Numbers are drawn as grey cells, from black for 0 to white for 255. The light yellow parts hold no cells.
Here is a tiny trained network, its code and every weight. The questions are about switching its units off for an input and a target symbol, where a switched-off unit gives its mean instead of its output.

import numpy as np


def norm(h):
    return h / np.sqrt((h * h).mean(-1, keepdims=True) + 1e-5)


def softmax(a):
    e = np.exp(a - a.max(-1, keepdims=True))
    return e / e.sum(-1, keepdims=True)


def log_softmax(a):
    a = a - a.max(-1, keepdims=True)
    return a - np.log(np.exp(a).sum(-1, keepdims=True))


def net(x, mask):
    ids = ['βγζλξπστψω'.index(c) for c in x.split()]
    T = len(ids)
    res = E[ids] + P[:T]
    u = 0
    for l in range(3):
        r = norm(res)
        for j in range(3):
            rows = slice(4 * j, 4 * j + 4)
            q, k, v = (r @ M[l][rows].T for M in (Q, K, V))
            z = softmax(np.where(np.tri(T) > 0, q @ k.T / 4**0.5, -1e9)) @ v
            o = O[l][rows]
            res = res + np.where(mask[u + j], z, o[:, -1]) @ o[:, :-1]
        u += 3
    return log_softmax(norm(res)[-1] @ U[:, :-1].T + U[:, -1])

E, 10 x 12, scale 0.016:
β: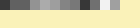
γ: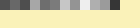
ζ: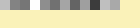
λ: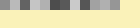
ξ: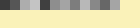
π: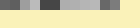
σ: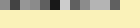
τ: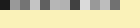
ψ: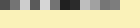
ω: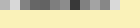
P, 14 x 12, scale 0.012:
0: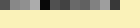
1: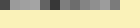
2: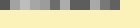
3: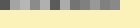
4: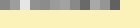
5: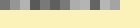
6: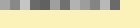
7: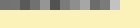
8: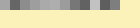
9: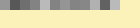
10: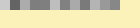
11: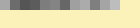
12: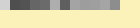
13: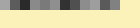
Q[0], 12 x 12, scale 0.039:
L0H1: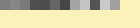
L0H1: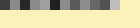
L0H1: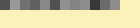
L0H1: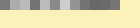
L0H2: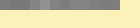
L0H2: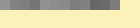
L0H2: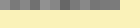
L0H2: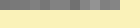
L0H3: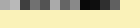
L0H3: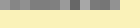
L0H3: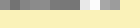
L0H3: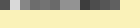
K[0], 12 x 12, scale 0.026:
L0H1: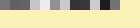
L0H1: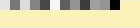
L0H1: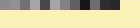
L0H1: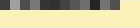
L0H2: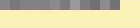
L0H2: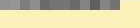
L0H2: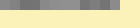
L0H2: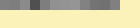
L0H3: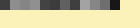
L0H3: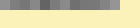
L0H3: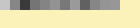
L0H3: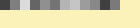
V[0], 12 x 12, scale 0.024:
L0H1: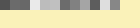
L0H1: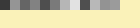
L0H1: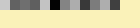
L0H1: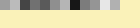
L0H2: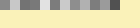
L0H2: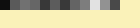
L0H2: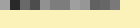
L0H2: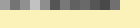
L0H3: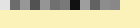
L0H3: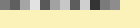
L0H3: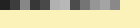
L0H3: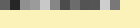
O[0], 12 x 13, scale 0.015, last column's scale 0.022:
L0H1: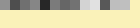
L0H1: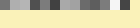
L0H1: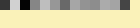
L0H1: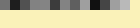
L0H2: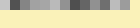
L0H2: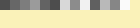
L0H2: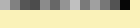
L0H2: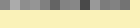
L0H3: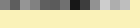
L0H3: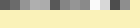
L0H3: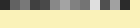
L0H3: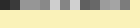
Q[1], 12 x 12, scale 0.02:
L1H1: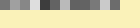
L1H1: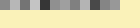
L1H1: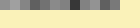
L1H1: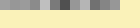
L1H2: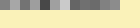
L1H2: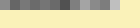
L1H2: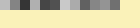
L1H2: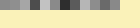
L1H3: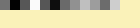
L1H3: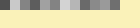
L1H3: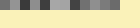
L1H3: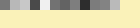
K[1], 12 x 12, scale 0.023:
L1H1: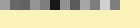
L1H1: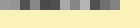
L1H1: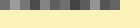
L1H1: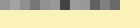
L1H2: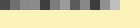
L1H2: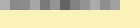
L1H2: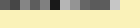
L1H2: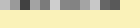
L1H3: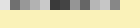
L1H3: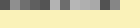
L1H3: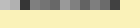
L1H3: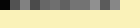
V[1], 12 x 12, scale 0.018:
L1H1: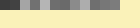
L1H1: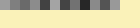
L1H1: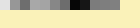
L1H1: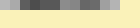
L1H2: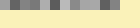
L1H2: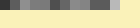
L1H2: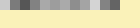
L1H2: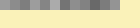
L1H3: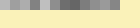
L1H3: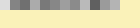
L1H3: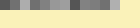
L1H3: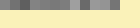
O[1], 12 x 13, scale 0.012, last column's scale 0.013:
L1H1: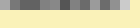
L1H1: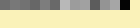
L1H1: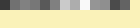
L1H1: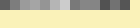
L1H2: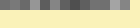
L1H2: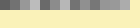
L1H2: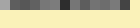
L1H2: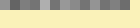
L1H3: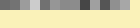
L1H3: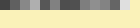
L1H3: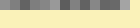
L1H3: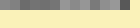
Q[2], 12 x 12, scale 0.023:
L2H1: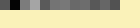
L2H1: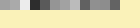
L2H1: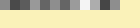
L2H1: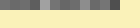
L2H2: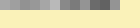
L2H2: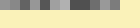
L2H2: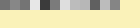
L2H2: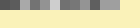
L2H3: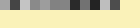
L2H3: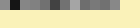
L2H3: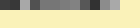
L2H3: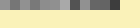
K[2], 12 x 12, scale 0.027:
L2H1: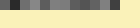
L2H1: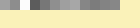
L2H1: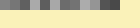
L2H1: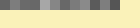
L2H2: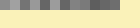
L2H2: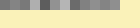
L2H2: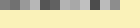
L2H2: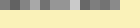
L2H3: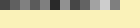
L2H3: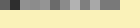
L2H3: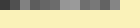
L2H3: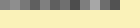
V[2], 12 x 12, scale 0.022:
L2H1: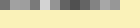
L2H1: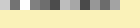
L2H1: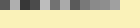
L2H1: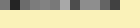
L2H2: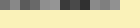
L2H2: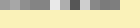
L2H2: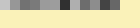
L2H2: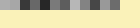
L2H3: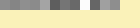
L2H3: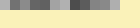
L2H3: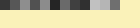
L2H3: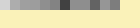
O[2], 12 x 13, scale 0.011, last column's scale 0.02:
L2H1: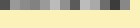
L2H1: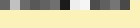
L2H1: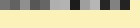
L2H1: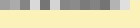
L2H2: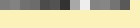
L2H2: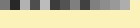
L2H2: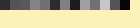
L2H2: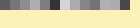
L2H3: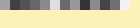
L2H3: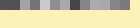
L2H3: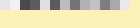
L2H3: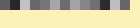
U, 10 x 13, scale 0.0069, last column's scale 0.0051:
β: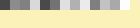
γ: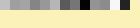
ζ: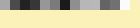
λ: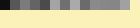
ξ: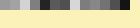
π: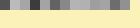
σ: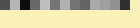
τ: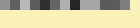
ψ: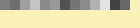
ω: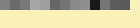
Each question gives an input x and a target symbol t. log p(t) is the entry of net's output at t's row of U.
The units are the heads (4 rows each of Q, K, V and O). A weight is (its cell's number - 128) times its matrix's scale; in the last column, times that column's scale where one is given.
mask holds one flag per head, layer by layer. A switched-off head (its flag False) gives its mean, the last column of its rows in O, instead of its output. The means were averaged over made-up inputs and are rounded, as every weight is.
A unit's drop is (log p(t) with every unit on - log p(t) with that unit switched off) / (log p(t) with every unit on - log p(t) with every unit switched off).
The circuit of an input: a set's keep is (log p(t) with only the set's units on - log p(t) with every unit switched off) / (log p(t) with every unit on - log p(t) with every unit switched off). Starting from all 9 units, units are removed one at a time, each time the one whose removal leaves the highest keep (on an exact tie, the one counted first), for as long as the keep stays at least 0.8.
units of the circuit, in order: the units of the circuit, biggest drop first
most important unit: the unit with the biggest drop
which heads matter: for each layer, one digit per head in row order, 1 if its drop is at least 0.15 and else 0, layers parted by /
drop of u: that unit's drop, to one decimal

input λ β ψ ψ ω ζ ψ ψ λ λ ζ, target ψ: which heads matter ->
101 / 000 / 000
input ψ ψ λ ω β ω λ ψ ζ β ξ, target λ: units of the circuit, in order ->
[L0H3]
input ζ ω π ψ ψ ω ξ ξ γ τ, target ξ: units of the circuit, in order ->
[L0H1, L2H1]
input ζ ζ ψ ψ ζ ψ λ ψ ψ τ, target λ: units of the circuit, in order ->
[L0H1, L2H3, L0H3]
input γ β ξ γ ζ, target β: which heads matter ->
101 / 000 / 001
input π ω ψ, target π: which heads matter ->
100 / 000 / 100
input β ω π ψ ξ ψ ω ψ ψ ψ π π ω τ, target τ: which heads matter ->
001 / 001 / 100
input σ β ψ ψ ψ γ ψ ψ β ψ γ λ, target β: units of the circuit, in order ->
[L0H3, L0H1, L2H2]
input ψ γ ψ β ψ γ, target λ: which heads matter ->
001 / 000 / 000
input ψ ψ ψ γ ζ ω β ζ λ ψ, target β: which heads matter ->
101 / 100 / 011
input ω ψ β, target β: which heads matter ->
011 / 010 / 001
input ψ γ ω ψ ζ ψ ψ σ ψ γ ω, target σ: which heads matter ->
100 / 000 / 000
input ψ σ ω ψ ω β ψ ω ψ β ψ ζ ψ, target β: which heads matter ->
101 / 101 / 011
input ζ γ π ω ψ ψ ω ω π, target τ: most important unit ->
L0H3
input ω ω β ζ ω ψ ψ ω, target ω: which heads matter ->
100 / 000 / 000
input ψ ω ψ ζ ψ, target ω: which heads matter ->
100 / 000 / 000
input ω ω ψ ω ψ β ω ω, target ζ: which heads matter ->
110 / 010 / 010
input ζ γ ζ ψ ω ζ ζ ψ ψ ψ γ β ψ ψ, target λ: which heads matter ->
001 / 000 / 010
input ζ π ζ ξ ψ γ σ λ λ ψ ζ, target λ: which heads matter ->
101 / 000 / 001
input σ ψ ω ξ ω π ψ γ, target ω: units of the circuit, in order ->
[L0H1]
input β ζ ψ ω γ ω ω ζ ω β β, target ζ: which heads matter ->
110 / 110 / 000
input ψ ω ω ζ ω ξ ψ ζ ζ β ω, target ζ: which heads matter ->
110 / 000 / 000
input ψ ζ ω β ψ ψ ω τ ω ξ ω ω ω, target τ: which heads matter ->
001 / 100 / 000
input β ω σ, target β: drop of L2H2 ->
-0.1
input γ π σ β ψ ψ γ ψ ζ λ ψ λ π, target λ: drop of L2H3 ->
0.9
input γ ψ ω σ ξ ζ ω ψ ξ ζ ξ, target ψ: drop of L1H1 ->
0.1
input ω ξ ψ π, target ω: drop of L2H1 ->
0.0
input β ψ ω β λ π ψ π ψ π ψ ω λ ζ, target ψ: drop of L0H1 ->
0.2
